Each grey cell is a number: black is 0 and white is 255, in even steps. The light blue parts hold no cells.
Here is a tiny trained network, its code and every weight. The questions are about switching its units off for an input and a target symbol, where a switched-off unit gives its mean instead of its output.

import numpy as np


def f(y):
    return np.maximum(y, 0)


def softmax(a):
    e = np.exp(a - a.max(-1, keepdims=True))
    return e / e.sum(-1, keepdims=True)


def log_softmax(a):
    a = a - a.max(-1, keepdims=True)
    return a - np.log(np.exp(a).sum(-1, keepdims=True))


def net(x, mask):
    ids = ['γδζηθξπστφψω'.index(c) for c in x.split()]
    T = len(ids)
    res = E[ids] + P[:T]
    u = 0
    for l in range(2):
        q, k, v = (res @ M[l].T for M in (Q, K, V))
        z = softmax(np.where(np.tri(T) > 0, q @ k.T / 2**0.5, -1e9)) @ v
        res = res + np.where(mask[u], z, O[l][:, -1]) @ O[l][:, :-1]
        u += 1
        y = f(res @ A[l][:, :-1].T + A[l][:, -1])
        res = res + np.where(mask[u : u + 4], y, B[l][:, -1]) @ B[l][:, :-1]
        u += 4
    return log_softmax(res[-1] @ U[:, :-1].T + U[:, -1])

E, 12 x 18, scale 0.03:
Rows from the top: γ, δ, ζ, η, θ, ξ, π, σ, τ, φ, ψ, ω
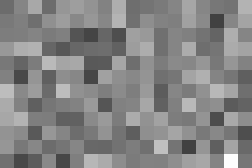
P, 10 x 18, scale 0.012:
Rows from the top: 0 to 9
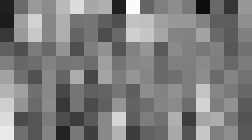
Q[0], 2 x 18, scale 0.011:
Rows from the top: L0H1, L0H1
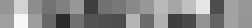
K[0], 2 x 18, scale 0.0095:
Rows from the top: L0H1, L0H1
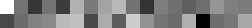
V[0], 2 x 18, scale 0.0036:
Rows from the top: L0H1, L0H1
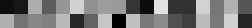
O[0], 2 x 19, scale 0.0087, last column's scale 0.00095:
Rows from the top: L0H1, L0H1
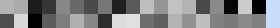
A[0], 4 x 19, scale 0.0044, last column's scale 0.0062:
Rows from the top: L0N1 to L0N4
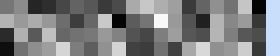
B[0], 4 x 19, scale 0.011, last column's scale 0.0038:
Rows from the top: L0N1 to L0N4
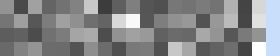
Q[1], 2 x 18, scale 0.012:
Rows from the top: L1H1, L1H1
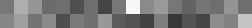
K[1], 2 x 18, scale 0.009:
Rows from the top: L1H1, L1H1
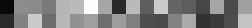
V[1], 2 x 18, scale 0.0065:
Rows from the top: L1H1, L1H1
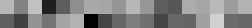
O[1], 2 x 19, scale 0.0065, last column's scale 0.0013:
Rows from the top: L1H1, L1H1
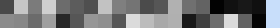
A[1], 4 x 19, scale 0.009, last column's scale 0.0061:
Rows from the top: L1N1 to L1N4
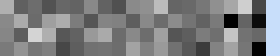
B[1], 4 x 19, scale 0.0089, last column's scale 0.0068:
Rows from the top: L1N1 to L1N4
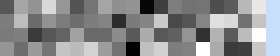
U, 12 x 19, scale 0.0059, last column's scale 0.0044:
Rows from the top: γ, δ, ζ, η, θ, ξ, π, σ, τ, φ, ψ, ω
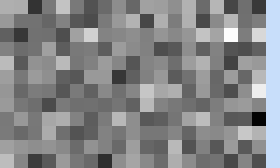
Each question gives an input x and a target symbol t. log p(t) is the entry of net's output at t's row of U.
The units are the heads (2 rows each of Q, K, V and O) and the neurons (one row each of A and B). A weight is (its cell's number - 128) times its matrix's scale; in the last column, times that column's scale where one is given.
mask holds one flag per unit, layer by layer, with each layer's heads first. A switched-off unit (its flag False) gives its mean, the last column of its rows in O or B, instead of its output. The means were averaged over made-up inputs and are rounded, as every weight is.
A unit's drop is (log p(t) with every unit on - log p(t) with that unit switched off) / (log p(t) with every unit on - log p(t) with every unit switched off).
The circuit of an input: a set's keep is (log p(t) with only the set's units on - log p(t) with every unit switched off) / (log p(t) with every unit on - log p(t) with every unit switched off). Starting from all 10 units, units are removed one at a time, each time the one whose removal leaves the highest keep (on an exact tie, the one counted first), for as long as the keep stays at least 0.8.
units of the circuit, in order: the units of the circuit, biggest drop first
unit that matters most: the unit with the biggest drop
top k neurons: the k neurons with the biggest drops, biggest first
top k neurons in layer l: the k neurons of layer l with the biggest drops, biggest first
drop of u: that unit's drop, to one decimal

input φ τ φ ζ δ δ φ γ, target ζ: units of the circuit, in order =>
[L1H1]
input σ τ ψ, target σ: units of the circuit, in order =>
[L1N3, L0H1]
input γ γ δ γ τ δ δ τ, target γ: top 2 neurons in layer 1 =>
[L1N4, L1N3]
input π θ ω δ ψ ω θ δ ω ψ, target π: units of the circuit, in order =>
[L1H1, L1N4, L1N3]
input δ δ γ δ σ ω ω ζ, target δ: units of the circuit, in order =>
[L0H1, L0N2]
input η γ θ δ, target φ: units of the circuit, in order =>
[L1H1, L1N1, L0H1]
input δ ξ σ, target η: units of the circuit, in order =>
[L0H1, L1H1, L1N3]
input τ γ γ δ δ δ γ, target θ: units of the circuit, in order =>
[L1H1, L0H1]
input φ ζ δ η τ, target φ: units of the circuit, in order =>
[L1N1, L1H1]
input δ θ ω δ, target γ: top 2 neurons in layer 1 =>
[L1N2, L1N1]
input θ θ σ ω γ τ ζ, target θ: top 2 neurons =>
[L1N4, L1N1]
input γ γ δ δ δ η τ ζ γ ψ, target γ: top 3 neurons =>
[L1N4, L0N2, L1N3]
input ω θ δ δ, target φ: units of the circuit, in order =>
[L0H1, L1H1, L1N1]
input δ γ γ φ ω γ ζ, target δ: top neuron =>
[L0N2]
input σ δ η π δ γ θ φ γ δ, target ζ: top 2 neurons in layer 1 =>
[L1N1, L1N3]
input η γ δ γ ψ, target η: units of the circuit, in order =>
[L0H1, L1N3, L1H1]
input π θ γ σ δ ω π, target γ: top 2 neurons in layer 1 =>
[L1N2, L1N1]
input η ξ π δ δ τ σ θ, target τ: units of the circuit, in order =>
[L1H1, L0H1]
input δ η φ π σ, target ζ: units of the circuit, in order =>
[L0H1, L1H1]
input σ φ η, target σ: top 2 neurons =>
[L1N3, L1N1]
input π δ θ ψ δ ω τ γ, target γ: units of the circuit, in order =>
[L0H1, L1H1, L1N2]
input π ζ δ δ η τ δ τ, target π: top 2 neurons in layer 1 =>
[L1N4, L1N3]
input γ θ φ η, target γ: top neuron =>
[L1N4]
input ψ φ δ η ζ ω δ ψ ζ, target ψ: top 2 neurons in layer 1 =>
[L1N1, L1N3]
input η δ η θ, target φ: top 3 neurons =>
[L1N1, L0N2, L0N1]
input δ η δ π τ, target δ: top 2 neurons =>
[L0N2, L1N4]
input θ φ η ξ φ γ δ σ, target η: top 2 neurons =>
[L0N2, L1N3]
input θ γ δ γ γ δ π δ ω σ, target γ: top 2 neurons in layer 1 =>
[L1N2, L1N1]
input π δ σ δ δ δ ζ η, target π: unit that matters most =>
L1H1
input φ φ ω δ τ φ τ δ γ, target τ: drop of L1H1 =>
0.7
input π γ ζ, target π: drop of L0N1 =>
-0.1
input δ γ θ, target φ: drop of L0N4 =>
0.0
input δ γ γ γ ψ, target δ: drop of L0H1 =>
0.8
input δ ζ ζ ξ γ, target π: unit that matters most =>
L1H1
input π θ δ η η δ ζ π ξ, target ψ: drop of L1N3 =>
0.2
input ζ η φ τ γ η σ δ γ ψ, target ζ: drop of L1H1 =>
0.1
